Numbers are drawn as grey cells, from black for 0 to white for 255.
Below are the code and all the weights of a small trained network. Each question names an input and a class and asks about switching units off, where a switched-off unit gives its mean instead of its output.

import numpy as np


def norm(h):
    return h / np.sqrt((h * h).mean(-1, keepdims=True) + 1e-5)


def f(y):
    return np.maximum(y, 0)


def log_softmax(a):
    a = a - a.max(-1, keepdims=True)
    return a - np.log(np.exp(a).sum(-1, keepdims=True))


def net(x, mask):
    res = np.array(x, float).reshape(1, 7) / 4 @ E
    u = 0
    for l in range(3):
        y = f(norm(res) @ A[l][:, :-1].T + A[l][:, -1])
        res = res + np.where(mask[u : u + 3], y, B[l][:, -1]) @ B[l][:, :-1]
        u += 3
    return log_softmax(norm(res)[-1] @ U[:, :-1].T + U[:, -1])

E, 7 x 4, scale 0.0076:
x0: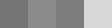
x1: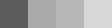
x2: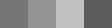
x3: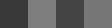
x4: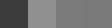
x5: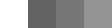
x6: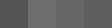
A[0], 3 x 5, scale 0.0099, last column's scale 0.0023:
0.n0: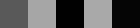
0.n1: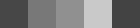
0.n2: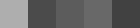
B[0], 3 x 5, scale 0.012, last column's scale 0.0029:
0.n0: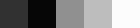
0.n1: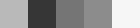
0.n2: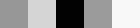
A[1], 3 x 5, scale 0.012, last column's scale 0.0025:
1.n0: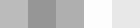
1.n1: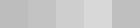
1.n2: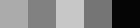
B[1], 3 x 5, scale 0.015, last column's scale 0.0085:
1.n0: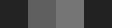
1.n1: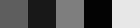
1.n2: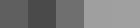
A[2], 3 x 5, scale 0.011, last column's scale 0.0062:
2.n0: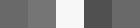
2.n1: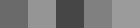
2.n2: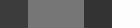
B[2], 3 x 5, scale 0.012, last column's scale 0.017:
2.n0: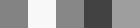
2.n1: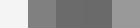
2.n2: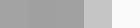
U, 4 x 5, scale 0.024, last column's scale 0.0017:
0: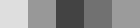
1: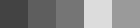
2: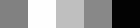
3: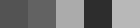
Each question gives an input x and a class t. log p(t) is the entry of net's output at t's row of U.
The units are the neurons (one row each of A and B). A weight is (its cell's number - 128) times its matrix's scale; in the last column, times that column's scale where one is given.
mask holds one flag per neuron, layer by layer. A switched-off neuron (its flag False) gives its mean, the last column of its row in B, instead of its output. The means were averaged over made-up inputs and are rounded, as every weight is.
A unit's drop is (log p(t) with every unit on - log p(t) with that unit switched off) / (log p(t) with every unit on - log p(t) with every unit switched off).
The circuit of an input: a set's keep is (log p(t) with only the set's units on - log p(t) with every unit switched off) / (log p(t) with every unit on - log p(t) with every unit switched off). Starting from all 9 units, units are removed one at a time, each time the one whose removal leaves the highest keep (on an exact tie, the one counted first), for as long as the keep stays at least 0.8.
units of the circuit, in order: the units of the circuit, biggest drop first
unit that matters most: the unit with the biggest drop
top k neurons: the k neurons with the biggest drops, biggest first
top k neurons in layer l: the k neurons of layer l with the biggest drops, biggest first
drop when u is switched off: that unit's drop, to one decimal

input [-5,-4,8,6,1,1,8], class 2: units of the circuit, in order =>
[1.n1 1.n0 2.n2]
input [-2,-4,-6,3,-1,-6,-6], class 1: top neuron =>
[0.n0]
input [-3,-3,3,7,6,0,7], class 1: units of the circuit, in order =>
[1.n1 1.n0]
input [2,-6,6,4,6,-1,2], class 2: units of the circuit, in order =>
[1.n1 1.n0]
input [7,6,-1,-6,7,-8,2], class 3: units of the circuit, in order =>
[0.n1 1.n0 0.n0]
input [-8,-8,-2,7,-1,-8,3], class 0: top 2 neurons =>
[1.n0 1.n1]
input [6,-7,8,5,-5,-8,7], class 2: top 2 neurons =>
[1.n1 1.n0]
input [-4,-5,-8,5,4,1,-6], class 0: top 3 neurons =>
[0.n2 2.n1 1.n0]
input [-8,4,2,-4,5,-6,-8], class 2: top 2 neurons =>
[1.n0 2.n0]
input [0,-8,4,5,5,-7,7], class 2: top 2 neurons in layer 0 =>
[0.n1 0.n2]
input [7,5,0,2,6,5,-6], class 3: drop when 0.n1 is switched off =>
0.0
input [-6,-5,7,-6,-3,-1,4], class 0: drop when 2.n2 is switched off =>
0.1
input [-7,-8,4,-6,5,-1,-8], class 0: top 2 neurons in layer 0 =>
[0.n2 0.n0]
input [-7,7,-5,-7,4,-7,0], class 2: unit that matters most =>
2.n0
